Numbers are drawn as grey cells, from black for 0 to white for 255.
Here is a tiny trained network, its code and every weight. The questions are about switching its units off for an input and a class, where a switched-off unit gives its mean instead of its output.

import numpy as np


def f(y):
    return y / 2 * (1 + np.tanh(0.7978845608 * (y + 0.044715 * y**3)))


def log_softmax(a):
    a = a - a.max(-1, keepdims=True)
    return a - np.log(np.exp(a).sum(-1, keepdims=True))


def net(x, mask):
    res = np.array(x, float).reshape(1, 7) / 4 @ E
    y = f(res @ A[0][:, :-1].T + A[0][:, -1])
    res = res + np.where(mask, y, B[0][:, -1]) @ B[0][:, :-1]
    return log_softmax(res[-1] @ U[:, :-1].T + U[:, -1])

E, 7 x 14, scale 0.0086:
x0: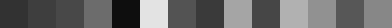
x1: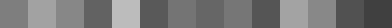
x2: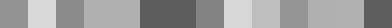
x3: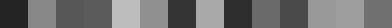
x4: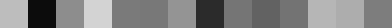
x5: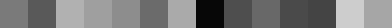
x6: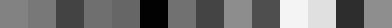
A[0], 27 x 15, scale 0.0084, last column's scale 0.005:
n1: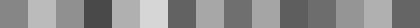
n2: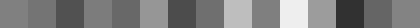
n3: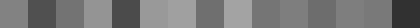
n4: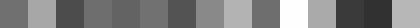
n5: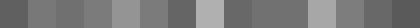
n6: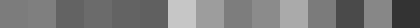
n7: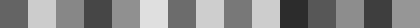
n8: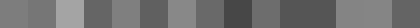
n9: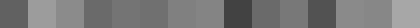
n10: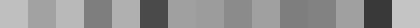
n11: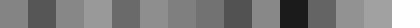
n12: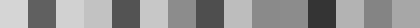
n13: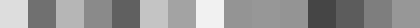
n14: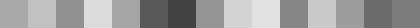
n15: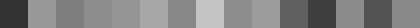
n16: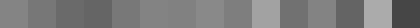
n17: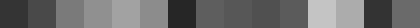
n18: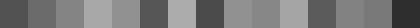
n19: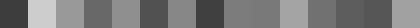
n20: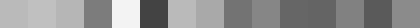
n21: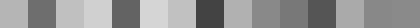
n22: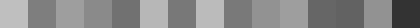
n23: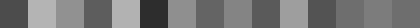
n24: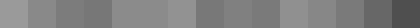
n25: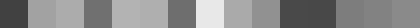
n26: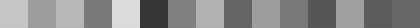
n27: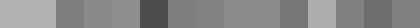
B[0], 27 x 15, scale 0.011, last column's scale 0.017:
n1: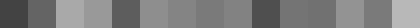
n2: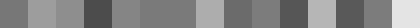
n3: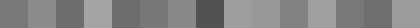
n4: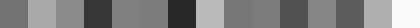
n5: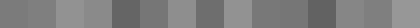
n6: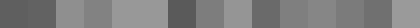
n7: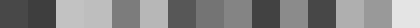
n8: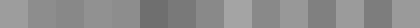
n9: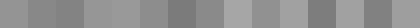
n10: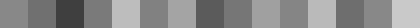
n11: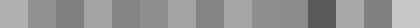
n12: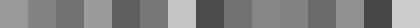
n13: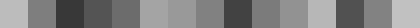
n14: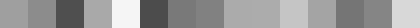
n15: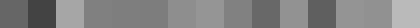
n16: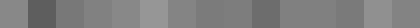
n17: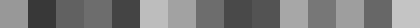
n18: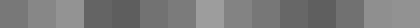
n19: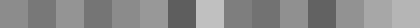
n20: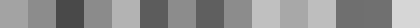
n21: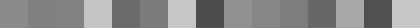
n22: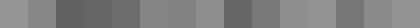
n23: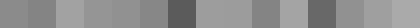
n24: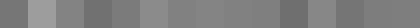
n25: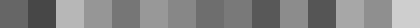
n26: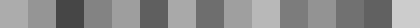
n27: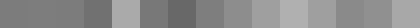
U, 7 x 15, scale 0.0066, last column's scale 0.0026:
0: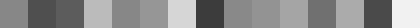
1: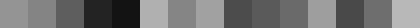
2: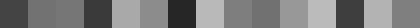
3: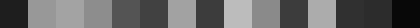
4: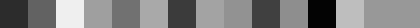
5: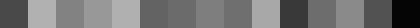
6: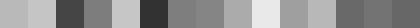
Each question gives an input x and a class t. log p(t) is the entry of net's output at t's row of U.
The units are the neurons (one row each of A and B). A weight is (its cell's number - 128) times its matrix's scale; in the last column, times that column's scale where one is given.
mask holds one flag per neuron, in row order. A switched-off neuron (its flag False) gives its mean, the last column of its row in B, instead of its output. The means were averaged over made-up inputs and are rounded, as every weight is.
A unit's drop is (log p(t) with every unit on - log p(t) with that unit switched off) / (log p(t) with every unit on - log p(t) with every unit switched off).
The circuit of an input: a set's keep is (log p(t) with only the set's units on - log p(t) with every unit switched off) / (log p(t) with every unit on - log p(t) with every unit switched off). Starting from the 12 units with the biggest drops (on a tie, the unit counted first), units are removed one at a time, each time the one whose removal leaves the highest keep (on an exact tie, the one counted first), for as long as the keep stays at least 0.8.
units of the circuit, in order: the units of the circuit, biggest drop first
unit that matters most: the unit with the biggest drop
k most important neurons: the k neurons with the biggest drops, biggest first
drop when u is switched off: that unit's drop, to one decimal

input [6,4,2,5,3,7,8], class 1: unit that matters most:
n17
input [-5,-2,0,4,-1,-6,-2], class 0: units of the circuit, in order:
(n4, n26, n7)
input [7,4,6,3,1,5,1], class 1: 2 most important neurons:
(n7, n17)
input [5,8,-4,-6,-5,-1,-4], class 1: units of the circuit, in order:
(n13, n14)
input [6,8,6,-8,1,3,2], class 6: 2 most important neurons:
(n7, n12)
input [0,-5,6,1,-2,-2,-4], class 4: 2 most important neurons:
(n7, n25)
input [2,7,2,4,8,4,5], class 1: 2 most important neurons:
(n17, n7)
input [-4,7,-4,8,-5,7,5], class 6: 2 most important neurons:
(n7, n20)
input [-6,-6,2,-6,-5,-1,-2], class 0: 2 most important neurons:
(n7, n4)
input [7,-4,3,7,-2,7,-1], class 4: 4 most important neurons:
(n20, n26, n10, n14)
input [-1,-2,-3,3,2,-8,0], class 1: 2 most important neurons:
(n14, n23)
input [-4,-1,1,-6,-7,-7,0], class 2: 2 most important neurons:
(n7, n4)
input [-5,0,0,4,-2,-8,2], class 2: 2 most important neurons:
(n7, n4)
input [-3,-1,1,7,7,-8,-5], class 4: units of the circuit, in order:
(n7)
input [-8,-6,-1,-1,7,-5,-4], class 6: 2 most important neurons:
(n14, n20)
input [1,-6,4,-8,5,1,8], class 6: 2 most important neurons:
(n14, n7)
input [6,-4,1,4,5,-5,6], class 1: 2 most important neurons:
(n17, n14)
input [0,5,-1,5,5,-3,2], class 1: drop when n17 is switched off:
0.3
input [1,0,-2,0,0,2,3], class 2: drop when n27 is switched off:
-0.1
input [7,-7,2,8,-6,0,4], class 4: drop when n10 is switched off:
0.2
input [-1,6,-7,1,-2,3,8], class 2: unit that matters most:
n7
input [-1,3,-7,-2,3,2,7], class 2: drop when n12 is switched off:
0.1
